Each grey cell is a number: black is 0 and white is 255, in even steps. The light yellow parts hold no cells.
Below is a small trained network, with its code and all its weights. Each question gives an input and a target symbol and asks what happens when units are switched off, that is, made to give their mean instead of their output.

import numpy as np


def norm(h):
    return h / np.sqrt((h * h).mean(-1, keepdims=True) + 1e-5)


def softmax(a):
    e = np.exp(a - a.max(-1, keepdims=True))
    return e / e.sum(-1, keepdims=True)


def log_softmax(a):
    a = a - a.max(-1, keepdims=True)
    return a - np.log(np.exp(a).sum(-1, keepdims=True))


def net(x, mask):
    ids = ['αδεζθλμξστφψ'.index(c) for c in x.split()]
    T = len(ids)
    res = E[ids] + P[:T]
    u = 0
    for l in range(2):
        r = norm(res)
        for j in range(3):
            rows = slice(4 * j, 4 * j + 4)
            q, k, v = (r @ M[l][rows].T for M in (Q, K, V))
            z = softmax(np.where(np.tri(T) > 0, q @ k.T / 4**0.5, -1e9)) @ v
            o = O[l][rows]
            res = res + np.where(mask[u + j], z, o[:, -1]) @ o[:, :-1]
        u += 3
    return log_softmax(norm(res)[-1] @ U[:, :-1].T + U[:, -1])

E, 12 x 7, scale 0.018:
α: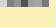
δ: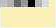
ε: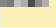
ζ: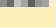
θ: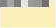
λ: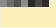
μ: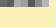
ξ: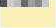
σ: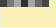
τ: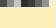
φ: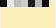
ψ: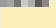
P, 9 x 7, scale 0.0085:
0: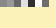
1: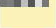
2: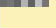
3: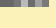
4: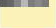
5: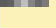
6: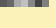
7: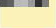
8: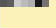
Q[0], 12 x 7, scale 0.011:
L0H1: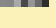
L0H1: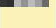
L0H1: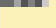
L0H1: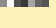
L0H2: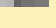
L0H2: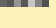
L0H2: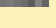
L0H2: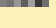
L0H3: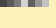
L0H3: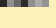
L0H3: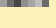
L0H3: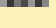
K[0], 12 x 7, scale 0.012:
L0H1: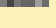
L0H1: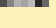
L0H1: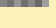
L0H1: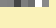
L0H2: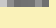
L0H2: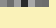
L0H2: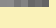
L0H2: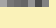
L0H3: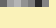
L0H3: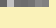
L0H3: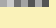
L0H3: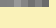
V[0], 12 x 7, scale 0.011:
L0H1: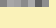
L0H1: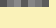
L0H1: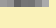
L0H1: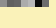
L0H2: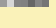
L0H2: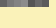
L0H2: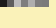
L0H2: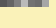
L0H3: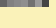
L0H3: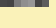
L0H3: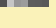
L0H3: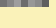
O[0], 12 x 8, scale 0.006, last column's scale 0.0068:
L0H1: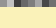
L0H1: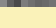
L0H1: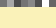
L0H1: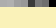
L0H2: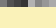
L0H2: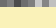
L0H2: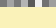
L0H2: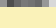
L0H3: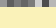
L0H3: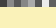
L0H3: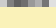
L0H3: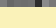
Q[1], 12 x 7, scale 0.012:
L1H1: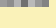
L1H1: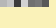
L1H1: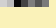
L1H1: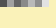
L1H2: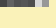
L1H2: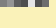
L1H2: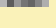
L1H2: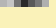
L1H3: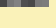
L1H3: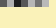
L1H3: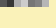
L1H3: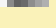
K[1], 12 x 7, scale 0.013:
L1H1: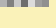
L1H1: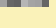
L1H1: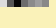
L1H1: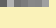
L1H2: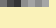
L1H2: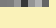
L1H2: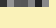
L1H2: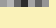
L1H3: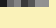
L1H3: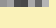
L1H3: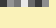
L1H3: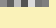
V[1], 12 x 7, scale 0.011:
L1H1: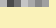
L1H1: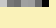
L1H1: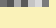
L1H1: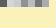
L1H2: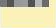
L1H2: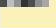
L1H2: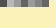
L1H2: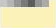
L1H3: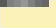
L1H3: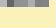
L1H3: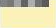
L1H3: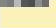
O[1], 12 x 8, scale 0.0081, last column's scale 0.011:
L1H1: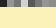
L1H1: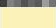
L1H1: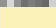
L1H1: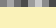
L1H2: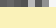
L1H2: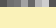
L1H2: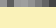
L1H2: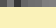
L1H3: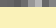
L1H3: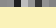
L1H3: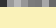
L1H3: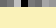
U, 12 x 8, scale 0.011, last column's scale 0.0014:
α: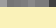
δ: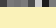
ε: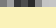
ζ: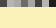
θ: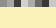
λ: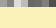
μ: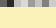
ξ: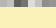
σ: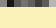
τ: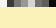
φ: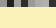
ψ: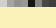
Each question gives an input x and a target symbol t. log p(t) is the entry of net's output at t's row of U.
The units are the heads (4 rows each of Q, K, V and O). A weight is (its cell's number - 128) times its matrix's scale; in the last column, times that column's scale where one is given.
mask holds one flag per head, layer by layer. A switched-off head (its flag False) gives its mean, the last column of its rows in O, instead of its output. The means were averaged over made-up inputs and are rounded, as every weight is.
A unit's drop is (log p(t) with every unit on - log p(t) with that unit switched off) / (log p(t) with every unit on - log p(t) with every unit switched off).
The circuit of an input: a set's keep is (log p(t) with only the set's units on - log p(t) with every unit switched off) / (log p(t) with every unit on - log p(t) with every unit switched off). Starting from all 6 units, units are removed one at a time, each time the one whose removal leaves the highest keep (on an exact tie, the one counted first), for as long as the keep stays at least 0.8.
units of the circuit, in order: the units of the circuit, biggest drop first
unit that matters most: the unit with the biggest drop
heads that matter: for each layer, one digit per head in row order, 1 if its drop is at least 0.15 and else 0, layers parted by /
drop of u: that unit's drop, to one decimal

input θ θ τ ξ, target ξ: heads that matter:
000 / 100
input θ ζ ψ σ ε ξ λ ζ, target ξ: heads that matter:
001 / 100
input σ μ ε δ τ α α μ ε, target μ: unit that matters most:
L0H3
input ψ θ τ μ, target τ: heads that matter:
000 / 100
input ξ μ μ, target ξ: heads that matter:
100 / 100
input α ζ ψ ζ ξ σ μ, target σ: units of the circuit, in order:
(L0H1 L0H3)
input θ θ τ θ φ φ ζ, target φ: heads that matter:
001 / 101
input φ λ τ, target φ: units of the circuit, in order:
(L1H3 L1H1)
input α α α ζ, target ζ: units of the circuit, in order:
(L1H1 L1H2)
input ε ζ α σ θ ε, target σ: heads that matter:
100 / 000
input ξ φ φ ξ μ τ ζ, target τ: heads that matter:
001 / 100
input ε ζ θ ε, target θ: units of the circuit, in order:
(L1H1 L1H3)
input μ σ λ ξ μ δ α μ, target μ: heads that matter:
101 / 100
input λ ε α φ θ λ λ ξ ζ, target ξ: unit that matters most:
L1H1
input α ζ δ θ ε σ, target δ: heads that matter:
110 / 000
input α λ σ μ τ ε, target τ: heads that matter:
000 / 100
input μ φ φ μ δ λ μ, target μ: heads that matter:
001 / 100
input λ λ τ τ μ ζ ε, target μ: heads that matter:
111 / 100
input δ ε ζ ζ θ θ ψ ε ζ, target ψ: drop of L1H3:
0.0
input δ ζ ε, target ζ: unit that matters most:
L0H3
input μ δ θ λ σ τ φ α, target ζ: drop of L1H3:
0.2
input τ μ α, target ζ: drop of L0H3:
0.1
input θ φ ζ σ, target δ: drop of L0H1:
0.3
